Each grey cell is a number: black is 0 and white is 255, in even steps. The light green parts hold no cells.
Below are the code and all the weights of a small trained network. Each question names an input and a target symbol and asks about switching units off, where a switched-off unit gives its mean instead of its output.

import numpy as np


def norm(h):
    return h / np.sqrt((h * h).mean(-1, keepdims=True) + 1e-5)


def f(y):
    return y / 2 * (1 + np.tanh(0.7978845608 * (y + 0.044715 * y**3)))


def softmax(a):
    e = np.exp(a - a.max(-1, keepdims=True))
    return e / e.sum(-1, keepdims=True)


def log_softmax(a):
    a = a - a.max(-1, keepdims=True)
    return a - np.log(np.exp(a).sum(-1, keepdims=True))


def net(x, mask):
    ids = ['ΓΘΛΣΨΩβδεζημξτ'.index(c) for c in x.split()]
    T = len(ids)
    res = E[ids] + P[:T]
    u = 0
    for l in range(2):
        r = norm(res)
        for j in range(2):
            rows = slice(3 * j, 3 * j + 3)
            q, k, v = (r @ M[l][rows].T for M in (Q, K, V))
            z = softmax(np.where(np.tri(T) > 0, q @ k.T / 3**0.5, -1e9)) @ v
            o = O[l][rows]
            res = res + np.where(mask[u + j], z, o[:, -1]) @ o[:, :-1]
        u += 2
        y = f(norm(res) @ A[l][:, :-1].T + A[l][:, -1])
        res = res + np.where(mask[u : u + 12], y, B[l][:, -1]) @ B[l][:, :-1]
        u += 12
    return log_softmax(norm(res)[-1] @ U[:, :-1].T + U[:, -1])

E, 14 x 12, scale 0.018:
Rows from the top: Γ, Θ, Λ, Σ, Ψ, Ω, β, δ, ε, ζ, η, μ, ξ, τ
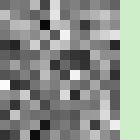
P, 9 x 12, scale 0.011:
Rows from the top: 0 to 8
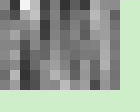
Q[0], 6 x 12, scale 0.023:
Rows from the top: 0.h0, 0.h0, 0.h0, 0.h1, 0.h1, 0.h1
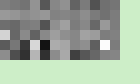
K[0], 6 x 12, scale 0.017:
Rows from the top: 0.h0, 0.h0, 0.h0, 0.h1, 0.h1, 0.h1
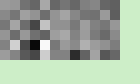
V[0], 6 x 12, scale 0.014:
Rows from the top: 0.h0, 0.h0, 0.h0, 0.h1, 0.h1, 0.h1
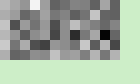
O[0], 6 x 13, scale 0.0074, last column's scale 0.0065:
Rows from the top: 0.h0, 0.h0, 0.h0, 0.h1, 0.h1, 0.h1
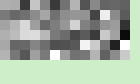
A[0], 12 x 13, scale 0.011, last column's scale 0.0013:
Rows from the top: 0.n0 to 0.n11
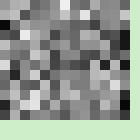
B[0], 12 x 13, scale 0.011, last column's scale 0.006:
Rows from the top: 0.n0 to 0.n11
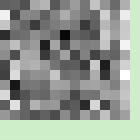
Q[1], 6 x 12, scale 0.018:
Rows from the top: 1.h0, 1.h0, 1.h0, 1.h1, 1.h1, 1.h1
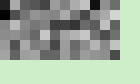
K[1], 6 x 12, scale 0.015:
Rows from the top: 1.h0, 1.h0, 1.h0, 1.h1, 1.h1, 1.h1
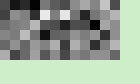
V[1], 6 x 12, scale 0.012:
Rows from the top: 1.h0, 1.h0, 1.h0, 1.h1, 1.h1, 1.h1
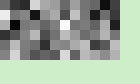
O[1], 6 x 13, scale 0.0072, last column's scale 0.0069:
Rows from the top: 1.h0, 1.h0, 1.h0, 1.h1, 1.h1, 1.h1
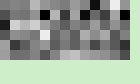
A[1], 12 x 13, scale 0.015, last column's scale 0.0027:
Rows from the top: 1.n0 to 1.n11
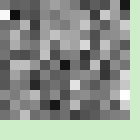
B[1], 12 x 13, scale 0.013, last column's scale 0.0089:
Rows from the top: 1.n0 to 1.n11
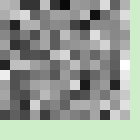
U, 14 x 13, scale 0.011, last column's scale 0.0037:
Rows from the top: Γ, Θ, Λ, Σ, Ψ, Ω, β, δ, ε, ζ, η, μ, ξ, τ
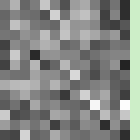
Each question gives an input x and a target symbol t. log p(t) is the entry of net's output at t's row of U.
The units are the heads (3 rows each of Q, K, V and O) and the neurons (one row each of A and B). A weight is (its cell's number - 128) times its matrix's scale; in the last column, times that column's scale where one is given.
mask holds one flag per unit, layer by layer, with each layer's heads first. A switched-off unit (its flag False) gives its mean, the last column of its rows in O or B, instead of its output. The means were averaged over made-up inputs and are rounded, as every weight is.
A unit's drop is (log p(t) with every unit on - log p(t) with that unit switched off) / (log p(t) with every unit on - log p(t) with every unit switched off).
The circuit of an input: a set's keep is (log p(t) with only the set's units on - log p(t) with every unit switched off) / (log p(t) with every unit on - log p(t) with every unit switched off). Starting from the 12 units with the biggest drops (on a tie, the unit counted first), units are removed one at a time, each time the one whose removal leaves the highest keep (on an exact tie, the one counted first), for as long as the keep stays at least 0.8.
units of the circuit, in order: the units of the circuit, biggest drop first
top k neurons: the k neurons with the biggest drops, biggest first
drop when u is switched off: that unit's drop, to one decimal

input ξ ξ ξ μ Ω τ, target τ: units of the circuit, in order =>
(0.h0; 1.n10)
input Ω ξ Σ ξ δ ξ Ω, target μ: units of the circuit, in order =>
(1.h0; 0.n7)
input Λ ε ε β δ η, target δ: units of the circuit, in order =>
(0.h1; 1.h0; 1.n8)
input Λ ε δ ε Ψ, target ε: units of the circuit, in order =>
(0.h1)
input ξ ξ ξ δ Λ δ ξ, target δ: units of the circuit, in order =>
(1.n8; 0.h1; 1.h0)
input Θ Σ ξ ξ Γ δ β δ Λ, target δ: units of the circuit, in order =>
(0.h1; 1.h0; 1.n8)
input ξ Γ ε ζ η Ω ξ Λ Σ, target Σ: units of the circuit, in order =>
(1.h0; 0.n0)
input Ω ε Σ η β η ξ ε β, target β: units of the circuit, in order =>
(0.h1; 1.n11)
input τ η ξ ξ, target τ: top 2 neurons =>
(1.n2; 1.n10)
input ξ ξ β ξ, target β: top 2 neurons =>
(0.n5; 1.n11)
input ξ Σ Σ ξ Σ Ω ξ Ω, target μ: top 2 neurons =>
(1.n6; 1.n5)
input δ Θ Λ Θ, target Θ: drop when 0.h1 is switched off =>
0.4
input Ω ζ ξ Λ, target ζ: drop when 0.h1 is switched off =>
0.7
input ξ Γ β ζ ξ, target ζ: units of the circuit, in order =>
(0.h1)
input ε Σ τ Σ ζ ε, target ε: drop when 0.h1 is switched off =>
0.3
